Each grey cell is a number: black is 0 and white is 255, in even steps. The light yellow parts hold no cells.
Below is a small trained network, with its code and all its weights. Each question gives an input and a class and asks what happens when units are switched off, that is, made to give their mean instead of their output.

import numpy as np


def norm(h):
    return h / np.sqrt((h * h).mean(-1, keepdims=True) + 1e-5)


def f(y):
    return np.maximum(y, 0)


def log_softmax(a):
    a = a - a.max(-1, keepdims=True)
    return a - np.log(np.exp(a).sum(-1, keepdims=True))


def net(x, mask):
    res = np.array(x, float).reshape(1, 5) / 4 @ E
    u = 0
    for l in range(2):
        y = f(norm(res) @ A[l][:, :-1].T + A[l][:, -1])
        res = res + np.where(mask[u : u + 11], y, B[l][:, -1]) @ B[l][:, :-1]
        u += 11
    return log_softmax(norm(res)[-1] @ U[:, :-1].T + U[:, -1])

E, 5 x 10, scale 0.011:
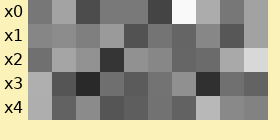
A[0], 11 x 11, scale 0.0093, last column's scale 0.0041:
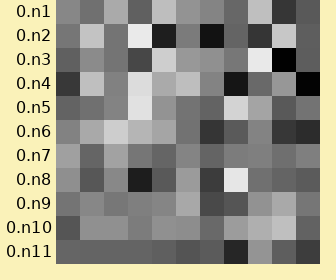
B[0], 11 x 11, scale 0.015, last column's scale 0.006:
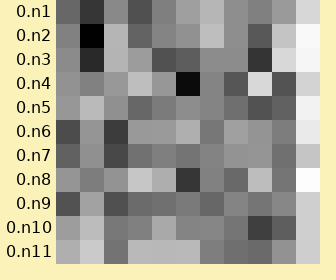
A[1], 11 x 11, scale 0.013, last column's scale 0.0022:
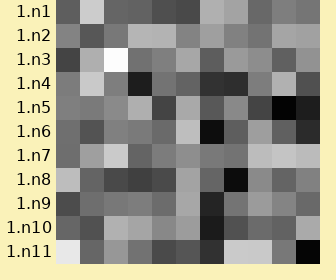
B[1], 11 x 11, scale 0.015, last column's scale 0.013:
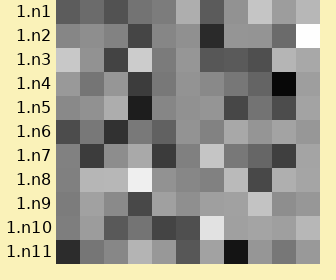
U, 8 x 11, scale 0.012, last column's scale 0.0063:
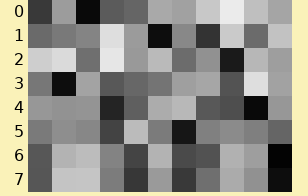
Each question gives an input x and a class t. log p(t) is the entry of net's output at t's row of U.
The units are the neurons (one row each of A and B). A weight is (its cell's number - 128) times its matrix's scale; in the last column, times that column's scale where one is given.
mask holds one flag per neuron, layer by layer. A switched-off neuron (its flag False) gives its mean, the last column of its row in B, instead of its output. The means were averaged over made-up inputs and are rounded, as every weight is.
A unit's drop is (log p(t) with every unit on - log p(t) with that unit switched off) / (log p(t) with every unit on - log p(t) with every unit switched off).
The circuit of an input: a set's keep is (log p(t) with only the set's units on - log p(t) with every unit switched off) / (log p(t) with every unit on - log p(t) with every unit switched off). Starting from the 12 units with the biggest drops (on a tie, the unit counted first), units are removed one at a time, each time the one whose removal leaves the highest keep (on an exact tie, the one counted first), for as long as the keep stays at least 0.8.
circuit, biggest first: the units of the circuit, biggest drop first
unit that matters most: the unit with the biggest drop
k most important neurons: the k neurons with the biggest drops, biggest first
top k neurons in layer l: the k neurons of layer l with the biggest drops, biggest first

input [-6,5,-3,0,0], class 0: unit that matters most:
0.n6
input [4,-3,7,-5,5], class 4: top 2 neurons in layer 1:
(1.n4; 1.n7)
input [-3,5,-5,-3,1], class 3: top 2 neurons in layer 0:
(0.n2; 0.n10)
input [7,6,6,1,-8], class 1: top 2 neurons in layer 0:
(0.n4; 0.n6)
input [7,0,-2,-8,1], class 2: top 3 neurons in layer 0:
(0.n5; 0.n7; 0.n9)
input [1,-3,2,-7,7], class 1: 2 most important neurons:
(0.n8; 1.n11)
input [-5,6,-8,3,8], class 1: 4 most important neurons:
(0.n8; 1.n11; 0.n10; 1.n4)
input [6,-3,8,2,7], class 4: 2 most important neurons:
(1.n4; 0.n4)
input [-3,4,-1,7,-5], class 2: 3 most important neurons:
(0.n11; 0.n8; 1.n8)
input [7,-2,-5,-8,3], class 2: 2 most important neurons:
(1.n3; 0.n5)
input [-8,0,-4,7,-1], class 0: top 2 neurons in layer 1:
(1.n6; 1.n10)
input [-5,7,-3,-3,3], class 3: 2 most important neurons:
(0.n2; 1.n1)
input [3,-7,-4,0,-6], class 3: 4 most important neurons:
(0.n3; 0.n8; 0.n1; 1.n11)
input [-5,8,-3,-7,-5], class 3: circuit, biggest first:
(0.n2)
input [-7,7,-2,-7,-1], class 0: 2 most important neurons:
(0.n6; 1.n10)
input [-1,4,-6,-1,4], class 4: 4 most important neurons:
(0.n5; 0.n3; 0.n4; 1.n5)
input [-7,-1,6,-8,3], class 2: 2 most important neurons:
(1.n3; 0.n10)
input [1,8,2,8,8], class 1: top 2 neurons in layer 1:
(1.n11; 1.n3)
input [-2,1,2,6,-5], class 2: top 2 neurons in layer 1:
(1.n8; 1.n11)
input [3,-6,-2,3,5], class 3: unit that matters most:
0.n3
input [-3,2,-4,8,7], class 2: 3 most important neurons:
(1.n8; 0.n11; 0.n4)
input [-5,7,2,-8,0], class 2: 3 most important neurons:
(1.n3; 0.n10; 0.n3)
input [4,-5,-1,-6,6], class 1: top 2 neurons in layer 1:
(1.n11; 1.n8)
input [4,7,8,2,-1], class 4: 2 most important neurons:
(1.n4; 0.n3)
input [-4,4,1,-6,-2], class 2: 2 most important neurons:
(1.n3; 0.n10)
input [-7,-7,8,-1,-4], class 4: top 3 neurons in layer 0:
(0.n10; 0.n9; 0.n2)
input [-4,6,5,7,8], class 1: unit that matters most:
0.n8
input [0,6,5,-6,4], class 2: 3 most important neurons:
(0.n10; 1.n3; 0.n3)
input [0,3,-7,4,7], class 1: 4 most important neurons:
(1.n11; 0.n8; 0.n10; 0.n6)
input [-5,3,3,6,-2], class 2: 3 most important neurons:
(1.n8; 0.n11; 1.n1)
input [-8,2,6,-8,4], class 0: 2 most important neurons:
(1.n10; 1.n9)
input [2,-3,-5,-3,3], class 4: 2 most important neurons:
(1.n5; 0.n5)
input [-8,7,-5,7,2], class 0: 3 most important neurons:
(1.n6; 1.n10; 0.n3)
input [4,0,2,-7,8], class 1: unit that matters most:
0.n8
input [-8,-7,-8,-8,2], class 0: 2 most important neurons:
(0.n6; 1.n10)
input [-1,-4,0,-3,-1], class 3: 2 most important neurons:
(0.n3; 0.n1)
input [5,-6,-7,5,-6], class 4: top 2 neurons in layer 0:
(0.n8; 0.n2)
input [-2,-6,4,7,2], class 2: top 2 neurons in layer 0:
(0.n11; 0.n2)
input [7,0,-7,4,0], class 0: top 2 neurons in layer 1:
(1.n1; 1.n4)
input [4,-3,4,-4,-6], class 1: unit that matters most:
0.n4
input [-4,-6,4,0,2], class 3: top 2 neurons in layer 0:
(0.n3; 0.n1)
